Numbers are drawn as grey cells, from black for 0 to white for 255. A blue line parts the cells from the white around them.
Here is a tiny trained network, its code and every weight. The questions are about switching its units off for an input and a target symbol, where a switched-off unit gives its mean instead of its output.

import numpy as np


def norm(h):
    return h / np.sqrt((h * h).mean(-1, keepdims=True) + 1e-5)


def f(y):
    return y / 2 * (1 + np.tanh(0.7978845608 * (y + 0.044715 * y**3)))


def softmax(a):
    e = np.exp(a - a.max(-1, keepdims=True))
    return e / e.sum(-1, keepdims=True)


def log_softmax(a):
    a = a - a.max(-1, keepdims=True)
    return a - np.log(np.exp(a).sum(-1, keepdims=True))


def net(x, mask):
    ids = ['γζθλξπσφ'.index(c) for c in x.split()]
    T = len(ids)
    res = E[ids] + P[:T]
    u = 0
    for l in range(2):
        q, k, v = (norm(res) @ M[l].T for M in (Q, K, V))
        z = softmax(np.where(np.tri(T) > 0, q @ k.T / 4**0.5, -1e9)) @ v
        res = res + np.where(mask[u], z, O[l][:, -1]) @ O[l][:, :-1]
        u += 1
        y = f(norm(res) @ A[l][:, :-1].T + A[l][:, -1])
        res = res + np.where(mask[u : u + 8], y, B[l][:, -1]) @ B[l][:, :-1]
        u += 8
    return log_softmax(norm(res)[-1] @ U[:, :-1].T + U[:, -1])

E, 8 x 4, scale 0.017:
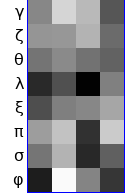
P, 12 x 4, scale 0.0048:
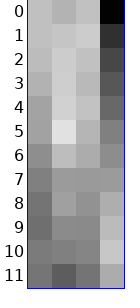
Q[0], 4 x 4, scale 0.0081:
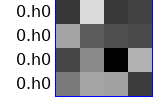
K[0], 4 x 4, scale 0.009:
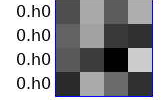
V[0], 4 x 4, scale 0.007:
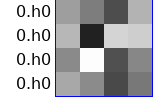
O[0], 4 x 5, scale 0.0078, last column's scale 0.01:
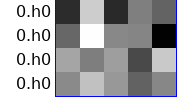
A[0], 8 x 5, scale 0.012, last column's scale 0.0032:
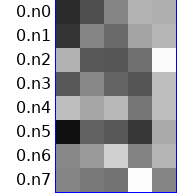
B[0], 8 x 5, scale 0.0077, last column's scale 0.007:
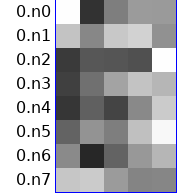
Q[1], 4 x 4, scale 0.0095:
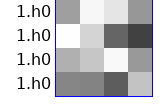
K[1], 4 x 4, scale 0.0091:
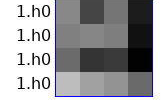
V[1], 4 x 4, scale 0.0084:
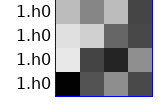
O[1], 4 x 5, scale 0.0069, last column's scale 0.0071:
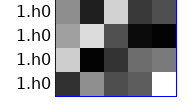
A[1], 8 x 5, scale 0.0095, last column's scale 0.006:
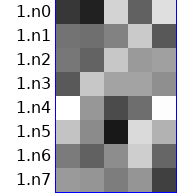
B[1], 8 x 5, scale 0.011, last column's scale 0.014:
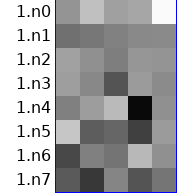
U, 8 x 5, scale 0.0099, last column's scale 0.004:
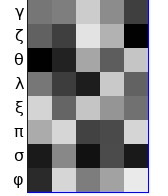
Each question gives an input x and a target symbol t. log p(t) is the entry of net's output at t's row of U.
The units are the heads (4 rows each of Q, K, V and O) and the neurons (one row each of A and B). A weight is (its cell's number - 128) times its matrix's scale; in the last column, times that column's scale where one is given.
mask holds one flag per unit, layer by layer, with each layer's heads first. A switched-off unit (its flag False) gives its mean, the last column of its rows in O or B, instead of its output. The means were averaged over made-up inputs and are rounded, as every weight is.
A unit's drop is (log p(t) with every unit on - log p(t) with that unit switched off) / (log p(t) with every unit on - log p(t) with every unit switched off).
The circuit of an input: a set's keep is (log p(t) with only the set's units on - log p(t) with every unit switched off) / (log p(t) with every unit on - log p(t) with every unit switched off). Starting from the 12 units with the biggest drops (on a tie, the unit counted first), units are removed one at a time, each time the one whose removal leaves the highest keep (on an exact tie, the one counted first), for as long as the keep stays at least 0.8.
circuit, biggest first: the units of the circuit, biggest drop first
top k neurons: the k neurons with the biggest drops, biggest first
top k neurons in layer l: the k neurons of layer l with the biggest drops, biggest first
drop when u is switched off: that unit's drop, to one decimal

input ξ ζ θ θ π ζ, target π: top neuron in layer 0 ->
(0.n4)
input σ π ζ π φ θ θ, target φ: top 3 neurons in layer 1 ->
(1.n5; 1.n4; 1.n0)
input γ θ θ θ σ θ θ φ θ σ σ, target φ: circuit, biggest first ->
(1.h0; 0.n5)
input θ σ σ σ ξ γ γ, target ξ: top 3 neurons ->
(0.n6; 0.n4; 0.n2)
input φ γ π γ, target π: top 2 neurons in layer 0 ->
(0.n4; 0.n6)
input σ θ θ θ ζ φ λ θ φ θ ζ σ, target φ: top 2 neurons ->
(0.n2; 0.n5)
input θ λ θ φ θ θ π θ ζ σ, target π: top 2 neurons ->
(0.n7; 0.n4)
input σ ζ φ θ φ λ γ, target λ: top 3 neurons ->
(0.n4; 0.n6; 0.n1)
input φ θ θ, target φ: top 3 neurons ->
(1.n0; 0.n0; 0.n3)
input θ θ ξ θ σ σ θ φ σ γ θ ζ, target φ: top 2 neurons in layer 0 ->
(0.n5; 0.n3)
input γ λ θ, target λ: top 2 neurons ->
(1.n4; 0.n0)
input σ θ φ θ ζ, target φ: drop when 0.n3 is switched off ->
0.2
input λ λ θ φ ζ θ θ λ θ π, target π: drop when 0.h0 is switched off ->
0.1
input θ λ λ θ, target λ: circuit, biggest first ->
(1.h0)
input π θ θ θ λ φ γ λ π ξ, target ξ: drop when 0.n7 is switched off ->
0.1
